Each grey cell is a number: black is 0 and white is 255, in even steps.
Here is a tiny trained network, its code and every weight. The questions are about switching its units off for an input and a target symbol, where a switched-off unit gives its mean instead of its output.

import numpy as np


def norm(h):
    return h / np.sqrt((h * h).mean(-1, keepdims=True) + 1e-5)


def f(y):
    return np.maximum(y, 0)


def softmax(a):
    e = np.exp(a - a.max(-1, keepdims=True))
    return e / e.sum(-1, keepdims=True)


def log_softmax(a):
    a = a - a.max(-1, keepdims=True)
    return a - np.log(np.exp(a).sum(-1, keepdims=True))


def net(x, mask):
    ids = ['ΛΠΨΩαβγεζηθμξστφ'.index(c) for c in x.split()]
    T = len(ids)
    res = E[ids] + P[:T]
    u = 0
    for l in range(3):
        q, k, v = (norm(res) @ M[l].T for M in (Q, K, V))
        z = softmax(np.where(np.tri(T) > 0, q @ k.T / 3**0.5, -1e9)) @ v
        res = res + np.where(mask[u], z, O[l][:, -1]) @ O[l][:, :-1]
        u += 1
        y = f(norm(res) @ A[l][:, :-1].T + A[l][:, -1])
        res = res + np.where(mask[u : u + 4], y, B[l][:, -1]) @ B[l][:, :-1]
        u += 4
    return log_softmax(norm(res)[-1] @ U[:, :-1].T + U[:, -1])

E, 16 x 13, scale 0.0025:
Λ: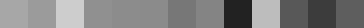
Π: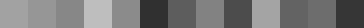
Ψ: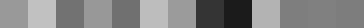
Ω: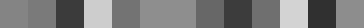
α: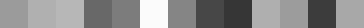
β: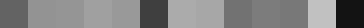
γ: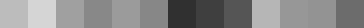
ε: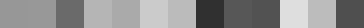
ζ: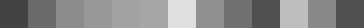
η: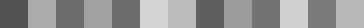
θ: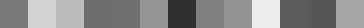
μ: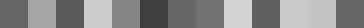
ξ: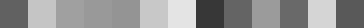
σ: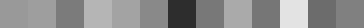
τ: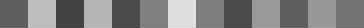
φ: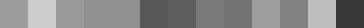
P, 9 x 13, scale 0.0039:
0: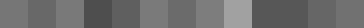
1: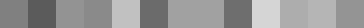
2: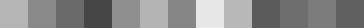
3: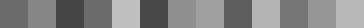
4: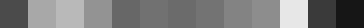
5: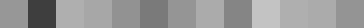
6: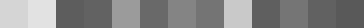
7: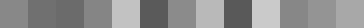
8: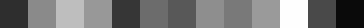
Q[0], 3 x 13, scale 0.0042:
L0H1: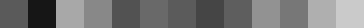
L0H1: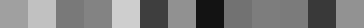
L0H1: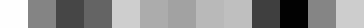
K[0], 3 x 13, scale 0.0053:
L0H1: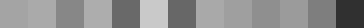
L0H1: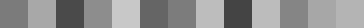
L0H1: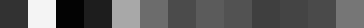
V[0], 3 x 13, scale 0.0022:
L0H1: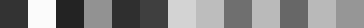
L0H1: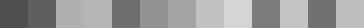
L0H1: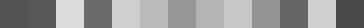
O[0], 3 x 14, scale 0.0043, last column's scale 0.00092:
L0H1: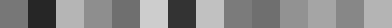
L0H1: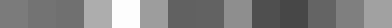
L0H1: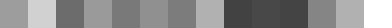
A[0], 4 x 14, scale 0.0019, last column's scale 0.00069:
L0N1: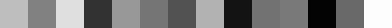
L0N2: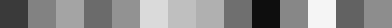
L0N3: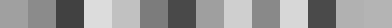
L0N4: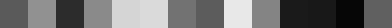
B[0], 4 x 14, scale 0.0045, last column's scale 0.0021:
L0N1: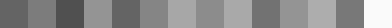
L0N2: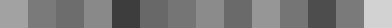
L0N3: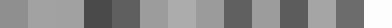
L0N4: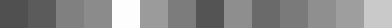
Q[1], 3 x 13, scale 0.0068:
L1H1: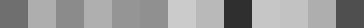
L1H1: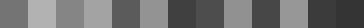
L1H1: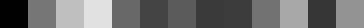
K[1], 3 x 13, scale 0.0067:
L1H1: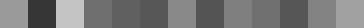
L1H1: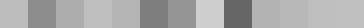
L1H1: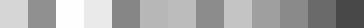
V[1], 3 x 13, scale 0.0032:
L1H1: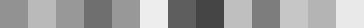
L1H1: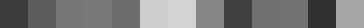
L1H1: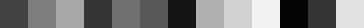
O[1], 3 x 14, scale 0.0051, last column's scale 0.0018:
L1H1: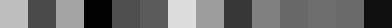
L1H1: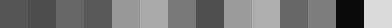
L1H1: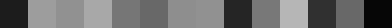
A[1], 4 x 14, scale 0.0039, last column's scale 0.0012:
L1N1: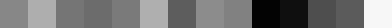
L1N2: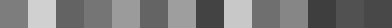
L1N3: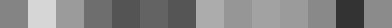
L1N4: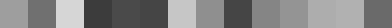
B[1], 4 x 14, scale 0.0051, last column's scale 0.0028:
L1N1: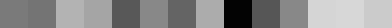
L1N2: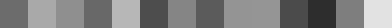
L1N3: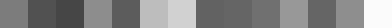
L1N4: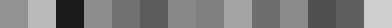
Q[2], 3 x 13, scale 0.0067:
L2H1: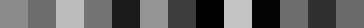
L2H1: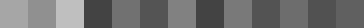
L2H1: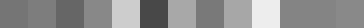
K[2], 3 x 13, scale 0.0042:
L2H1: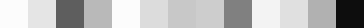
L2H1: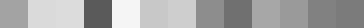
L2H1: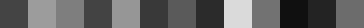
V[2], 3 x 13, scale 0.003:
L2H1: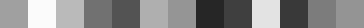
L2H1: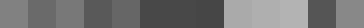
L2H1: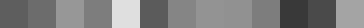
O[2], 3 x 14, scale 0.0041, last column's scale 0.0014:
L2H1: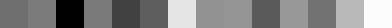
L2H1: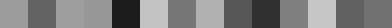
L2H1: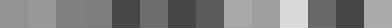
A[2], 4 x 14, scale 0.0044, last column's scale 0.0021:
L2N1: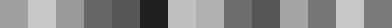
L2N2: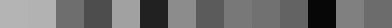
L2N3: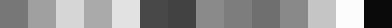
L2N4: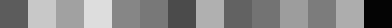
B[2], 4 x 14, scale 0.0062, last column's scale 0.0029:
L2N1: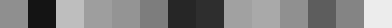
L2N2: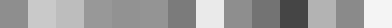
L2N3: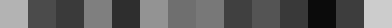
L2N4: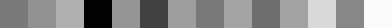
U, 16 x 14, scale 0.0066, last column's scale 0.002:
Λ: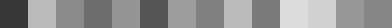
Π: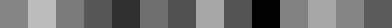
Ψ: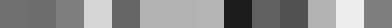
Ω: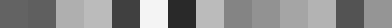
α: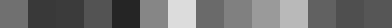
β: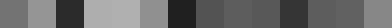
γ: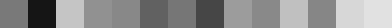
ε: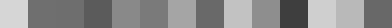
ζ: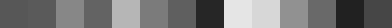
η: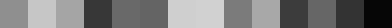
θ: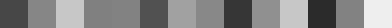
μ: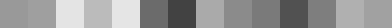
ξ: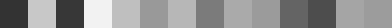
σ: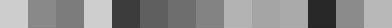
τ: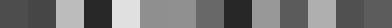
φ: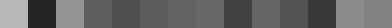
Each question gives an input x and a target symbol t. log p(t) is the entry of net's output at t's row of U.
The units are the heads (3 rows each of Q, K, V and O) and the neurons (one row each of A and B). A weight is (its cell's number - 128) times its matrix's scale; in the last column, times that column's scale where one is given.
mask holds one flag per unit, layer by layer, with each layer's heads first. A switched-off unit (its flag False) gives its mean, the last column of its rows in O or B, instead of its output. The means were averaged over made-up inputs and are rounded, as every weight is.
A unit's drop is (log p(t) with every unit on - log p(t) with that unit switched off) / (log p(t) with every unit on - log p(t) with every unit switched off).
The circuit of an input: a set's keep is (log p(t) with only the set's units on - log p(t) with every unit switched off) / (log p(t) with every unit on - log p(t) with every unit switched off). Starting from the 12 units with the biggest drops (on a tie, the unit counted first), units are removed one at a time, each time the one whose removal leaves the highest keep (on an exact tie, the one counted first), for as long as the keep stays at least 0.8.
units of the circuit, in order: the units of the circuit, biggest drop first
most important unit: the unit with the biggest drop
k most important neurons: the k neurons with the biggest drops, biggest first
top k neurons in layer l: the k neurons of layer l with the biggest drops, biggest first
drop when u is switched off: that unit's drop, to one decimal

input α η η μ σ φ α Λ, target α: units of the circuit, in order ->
L0H1, L2H1, L1N2, L2N2
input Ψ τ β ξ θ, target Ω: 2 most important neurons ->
L1N3, L0N3
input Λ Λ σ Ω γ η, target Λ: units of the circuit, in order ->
L1H1, L0H1, L2N4
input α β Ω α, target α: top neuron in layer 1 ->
L1N2
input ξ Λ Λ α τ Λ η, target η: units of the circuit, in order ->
L1H1, L2N2
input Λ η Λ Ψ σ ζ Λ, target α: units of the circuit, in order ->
L0H1, L1N3
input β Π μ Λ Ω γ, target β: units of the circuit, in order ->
L2N3, L1H1
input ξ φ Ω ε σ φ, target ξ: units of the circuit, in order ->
L2H1, L2N4
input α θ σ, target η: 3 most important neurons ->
L1N2, L2N2, L0N3
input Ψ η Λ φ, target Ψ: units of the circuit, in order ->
L0H1, L2H1
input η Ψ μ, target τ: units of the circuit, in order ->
L1H1, L0H1, L1N1, L2H1
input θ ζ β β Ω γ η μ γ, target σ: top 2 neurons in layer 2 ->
L2N1, L2N2
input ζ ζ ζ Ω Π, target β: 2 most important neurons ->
L1N1, L2N3
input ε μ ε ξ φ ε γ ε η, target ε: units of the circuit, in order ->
L1H1
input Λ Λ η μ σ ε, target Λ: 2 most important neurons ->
L2N4, L1N2
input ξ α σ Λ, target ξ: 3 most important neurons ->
L0N2, L2N4, L1N1
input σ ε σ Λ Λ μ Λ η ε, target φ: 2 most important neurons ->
L2N3, L0N4
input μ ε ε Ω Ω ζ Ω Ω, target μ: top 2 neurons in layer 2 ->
L2N2, L2N1
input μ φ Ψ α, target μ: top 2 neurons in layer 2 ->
L2N2, L2N1
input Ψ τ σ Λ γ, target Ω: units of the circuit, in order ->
L0H1
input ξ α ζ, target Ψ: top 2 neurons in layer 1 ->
L1N1, L1N3
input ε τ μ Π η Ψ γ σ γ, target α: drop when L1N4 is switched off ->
0.0
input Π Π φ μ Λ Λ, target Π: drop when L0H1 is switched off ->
0.3
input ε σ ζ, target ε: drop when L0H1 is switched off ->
0.2
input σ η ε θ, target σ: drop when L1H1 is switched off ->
0.4
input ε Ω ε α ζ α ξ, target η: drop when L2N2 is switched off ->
0.3
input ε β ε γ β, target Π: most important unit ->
L0H1
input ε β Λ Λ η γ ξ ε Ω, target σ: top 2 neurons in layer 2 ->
L2N1, L2N2
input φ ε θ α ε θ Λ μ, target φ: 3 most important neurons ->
L2N3, L2N1, L2N4
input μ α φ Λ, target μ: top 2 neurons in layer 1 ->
L1N4, L1N1
